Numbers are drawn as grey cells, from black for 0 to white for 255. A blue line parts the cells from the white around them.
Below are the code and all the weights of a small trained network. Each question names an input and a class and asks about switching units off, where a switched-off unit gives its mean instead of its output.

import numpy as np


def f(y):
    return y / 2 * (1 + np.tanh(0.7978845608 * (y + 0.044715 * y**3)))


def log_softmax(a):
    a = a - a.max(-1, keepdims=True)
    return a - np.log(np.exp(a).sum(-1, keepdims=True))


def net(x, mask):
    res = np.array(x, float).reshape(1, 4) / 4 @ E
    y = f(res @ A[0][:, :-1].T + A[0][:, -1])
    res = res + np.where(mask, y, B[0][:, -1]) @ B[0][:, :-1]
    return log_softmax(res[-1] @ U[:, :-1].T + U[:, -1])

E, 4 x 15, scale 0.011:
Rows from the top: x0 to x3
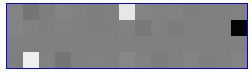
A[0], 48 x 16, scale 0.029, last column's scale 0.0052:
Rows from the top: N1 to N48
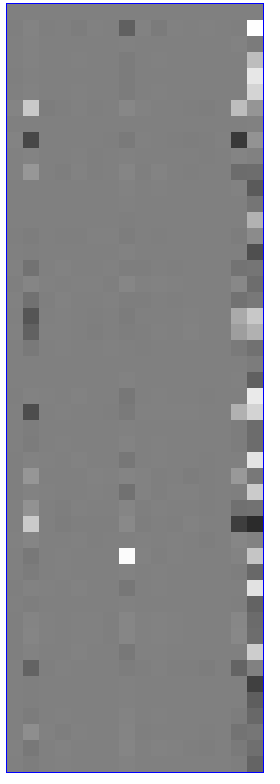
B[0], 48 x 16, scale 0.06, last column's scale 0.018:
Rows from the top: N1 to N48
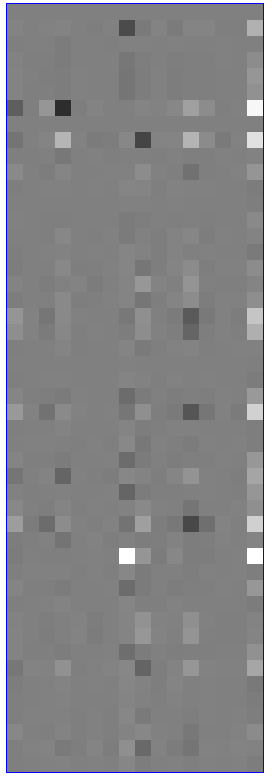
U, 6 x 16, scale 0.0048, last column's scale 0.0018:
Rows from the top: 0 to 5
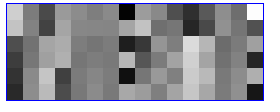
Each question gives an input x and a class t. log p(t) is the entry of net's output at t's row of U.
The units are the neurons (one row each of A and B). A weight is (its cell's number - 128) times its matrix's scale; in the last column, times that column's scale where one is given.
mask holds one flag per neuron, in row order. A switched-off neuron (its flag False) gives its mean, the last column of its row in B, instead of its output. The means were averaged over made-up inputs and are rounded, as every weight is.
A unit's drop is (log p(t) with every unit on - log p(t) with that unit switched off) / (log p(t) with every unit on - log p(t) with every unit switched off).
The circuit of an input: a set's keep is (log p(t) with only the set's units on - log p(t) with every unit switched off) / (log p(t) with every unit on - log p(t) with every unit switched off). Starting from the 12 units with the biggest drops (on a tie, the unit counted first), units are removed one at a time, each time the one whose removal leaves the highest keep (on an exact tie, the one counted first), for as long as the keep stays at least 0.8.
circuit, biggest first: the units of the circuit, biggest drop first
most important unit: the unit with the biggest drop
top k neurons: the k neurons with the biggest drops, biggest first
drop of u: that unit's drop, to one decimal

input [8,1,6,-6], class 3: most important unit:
N9
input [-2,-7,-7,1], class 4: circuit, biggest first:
N7, N35
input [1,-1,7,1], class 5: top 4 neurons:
N33, N9, N26, N20
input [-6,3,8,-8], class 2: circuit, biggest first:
N9, N35
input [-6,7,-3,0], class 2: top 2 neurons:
N9, N26
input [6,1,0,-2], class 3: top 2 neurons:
N33, N7
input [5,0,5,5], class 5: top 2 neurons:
N7, N26
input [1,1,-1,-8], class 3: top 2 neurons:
N9, N33
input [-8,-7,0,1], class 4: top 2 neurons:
N7, N33
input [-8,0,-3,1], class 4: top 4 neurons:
N33, N26, N20, N9
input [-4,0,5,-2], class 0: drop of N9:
0.1
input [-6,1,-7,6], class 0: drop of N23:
0.0
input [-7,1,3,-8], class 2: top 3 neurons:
N9, N33, N42
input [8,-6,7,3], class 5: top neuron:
N7
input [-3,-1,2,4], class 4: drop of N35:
0.5
